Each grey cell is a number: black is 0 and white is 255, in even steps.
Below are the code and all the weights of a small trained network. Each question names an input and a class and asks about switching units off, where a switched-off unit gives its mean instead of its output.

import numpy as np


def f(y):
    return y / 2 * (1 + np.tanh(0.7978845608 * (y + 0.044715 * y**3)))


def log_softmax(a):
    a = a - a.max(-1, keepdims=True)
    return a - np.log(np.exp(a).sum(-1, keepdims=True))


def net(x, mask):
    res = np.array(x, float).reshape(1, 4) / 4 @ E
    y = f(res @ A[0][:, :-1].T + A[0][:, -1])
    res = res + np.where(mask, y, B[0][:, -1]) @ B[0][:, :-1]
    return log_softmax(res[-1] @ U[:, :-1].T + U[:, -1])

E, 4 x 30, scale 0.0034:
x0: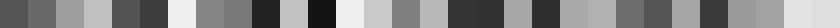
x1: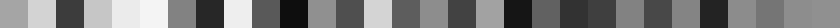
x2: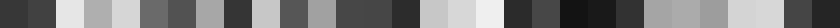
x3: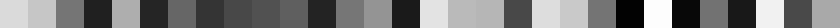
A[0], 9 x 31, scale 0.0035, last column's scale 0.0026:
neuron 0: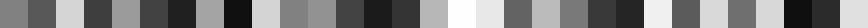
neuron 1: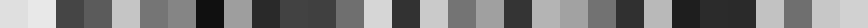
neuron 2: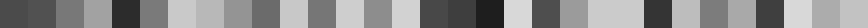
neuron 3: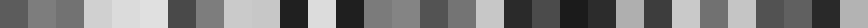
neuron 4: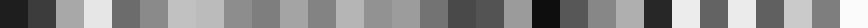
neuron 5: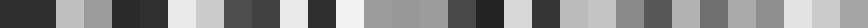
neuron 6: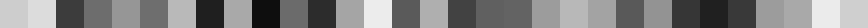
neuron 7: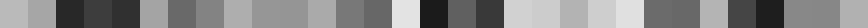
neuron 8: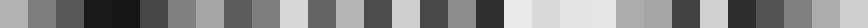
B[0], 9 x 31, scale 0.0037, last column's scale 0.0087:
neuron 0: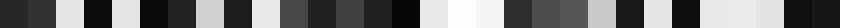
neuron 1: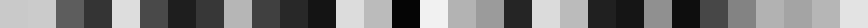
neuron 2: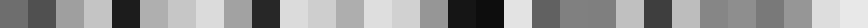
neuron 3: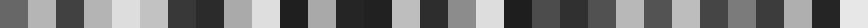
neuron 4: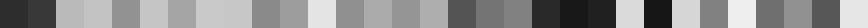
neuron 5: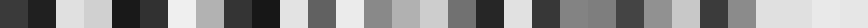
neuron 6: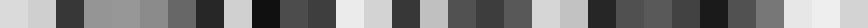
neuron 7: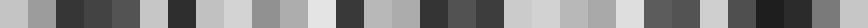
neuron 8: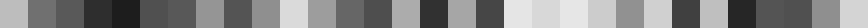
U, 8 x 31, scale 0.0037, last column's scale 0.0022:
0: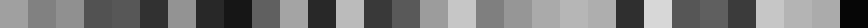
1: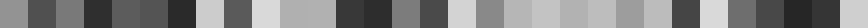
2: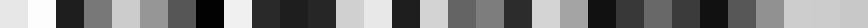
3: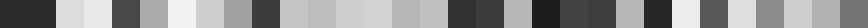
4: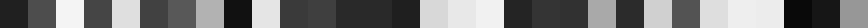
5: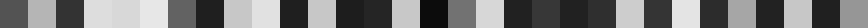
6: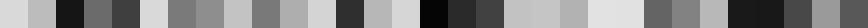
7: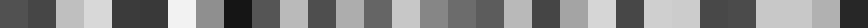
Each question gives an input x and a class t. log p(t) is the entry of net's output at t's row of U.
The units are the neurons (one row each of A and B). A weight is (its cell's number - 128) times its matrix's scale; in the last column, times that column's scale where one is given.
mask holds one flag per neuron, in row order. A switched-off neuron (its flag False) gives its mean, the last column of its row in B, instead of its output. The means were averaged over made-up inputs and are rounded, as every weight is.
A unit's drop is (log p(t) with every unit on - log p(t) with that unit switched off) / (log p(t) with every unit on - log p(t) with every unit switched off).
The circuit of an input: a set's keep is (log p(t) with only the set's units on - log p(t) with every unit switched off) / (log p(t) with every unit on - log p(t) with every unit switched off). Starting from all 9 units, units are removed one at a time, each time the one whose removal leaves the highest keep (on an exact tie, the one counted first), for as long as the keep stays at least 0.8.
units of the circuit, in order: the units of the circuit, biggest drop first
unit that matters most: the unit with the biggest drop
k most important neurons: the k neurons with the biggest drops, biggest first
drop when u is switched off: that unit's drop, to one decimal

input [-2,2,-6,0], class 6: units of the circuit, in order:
(neuron 7)
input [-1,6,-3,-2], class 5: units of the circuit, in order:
(neuron 3; neuron 5)
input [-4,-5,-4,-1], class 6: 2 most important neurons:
(neuron 0; neuron 7)
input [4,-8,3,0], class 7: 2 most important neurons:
(neuron 5; neuron 8)
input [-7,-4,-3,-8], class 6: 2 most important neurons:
(neuron 7; neuron 0)
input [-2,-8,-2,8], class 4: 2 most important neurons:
(neuron 0; neuron 2)
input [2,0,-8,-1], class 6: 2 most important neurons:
(neuron 7; neuron 8)
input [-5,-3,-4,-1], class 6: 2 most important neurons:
(neuron 0; neuron 7)
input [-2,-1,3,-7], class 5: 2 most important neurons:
(neuron 3; neuron 5)
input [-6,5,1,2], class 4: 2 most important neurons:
(neuron 0; neuron 6)
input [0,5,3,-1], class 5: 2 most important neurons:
(neuron 0; neuron 3)
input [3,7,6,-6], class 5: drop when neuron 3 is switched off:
0.3
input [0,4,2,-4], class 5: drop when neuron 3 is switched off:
0.1
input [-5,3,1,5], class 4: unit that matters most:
neuron 0
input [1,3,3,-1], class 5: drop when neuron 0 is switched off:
0.5
